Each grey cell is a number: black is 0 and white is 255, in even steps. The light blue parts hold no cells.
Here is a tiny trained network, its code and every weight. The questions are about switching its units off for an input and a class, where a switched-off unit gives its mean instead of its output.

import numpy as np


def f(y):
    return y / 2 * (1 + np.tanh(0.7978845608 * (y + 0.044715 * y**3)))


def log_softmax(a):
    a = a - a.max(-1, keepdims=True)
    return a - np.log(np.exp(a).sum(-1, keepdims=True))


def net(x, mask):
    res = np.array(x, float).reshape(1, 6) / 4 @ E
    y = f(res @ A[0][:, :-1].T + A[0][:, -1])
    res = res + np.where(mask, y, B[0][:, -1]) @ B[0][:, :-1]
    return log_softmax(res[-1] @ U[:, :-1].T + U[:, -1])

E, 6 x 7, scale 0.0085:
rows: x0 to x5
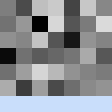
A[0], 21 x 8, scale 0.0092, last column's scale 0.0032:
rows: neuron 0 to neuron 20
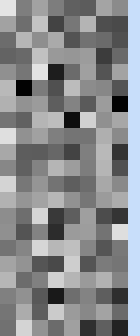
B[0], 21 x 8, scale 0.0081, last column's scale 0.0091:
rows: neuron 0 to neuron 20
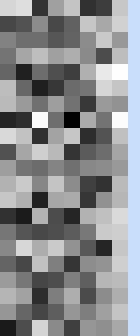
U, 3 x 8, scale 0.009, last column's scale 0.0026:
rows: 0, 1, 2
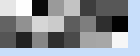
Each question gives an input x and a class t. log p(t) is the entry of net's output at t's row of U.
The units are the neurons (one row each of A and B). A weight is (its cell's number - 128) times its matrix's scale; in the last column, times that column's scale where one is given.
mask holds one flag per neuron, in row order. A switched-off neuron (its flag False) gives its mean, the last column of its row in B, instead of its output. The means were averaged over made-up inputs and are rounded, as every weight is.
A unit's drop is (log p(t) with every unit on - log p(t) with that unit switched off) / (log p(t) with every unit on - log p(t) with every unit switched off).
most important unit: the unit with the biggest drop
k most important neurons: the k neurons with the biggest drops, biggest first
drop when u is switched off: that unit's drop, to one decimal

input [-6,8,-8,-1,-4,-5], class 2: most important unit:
neuron 16
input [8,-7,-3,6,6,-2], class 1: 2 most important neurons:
neuron 15; neuron 3
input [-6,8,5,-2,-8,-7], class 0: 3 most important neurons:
neuron 7; neuron 4; neuron 13
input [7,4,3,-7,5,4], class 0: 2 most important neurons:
neuron 0; neuron 8
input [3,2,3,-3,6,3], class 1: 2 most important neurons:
neuron 7; neuron 5
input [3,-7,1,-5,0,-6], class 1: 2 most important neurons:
neuron 15; neuron 3
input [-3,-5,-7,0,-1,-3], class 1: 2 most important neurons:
neuron 4; neuron 13
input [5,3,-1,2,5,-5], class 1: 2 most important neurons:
neuron 4; neuron 13
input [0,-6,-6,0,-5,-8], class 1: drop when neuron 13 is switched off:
0.1
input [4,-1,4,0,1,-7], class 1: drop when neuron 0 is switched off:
-0.1
